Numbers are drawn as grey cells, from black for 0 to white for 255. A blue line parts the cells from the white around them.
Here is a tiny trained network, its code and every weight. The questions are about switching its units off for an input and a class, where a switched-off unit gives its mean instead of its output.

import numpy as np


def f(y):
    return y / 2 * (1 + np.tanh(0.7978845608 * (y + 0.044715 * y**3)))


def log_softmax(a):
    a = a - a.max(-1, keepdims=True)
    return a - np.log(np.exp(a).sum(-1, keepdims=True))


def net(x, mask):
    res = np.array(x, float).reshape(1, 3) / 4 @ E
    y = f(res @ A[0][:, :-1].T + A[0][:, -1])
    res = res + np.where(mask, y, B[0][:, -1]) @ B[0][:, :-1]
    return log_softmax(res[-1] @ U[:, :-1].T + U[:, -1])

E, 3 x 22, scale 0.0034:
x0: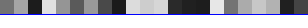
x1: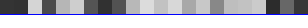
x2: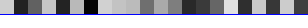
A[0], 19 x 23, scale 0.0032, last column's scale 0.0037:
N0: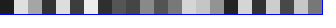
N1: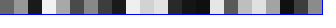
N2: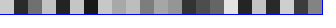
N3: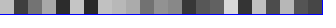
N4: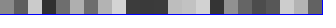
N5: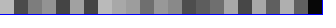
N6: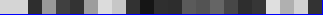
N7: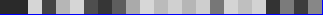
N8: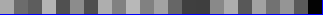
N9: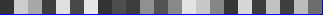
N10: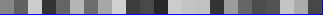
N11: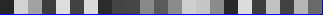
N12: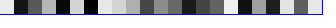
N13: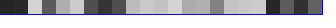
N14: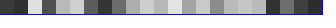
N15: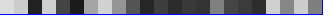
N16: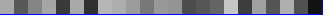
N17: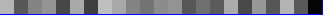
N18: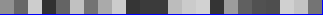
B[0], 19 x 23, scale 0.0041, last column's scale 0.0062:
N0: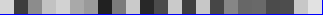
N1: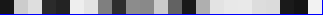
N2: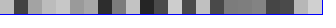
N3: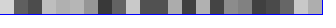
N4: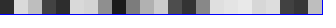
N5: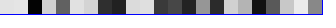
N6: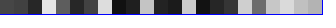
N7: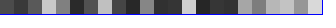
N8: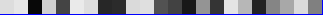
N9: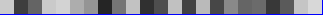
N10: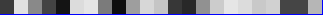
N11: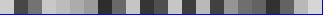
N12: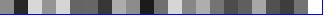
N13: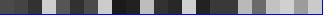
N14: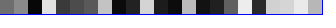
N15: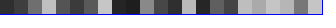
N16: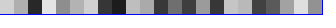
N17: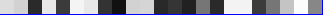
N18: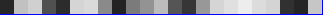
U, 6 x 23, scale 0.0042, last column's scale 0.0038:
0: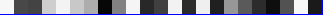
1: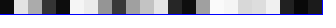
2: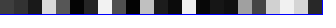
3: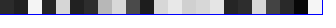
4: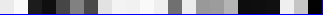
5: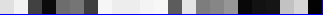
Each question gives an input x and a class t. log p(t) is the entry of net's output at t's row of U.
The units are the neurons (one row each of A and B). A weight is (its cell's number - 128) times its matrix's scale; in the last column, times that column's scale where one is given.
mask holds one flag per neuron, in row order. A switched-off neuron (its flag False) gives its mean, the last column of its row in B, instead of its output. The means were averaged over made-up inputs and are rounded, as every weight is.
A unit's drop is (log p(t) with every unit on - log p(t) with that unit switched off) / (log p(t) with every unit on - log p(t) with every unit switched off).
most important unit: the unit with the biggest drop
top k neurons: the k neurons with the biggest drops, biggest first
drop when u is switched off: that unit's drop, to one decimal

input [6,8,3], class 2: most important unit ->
N13
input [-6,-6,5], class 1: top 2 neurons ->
(N18 N4)
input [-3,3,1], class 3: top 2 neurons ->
(N1 N6)
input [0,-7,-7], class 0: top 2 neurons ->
(N0 N9)
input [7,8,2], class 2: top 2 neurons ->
(N13 N7)
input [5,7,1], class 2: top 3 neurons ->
(N13 N7 N14)
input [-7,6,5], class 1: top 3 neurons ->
(N18 N4 N10)
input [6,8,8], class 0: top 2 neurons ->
(N2 N3)
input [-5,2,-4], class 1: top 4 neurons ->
(N18 N4 N10 N12)
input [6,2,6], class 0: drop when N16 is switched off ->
0.1
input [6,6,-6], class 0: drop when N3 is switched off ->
-0.1
